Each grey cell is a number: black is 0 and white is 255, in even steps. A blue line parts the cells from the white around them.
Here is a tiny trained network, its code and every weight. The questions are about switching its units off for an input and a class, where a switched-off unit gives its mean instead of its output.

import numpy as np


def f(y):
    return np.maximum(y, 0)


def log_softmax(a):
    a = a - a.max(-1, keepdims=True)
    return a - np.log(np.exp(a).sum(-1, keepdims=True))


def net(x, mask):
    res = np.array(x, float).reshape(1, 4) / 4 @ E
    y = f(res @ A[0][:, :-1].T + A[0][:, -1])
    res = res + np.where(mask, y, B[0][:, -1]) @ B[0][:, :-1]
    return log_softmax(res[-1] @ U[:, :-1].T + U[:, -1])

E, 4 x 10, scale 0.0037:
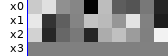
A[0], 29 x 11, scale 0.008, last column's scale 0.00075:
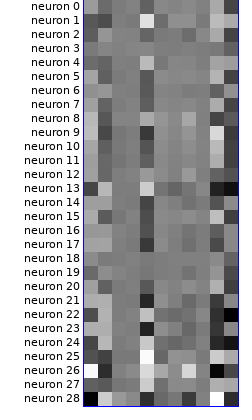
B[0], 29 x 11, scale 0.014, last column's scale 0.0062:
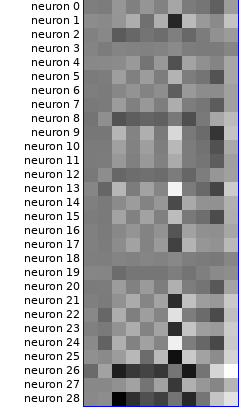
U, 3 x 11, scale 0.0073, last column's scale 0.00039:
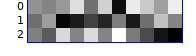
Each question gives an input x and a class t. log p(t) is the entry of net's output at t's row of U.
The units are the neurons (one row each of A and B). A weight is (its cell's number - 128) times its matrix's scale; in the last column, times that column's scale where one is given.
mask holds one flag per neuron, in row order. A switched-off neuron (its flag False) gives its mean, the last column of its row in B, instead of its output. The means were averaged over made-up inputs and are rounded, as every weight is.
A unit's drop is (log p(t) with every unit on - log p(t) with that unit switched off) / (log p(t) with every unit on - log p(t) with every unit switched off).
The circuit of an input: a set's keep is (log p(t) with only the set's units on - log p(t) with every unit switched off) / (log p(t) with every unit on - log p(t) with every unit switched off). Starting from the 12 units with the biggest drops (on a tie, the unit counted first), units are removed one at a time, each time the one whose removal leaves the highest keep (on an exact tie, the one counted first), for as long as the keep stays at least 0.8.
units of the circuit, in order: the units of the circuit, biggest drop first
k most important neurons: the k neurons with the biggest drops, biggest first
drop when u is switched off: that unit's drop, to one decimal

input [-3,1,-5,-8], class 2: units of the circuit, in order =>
(neuron 13)
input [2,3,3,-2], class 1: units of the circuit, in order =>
(neuron 26; neuron 25)
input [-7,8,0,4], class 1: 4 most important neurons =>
(neuron 26; neuron 8; neuron 23; neuron 21)
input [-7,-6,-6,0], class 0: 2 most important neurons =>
(neuron 25; neuron 26)
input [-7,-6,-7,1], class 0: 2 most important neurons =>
(neuron 25; neuron 1)
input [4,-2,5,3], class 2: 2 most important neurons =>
(neuron 25; neuron 9)
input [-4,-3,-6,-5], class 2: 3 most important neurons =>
(neuron 13; neuron 24; neuron 22)
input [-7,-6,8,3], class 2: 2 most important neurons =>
(neuron 9; neuron 15)
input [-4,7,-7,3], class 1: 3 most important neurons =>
(neuron 26; neuron 8; neuron 9)
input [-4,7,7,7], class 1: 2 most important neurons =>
(neuron 26; neuron 8)
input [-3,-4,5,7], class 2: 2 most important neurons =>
(neuron 26; neuron 9)
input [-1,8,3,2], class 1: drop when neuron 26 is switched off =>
0.1
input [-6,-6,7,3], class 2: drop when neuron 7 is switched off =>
0.2
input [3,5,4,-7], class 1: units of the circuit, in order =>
(neuron 26)
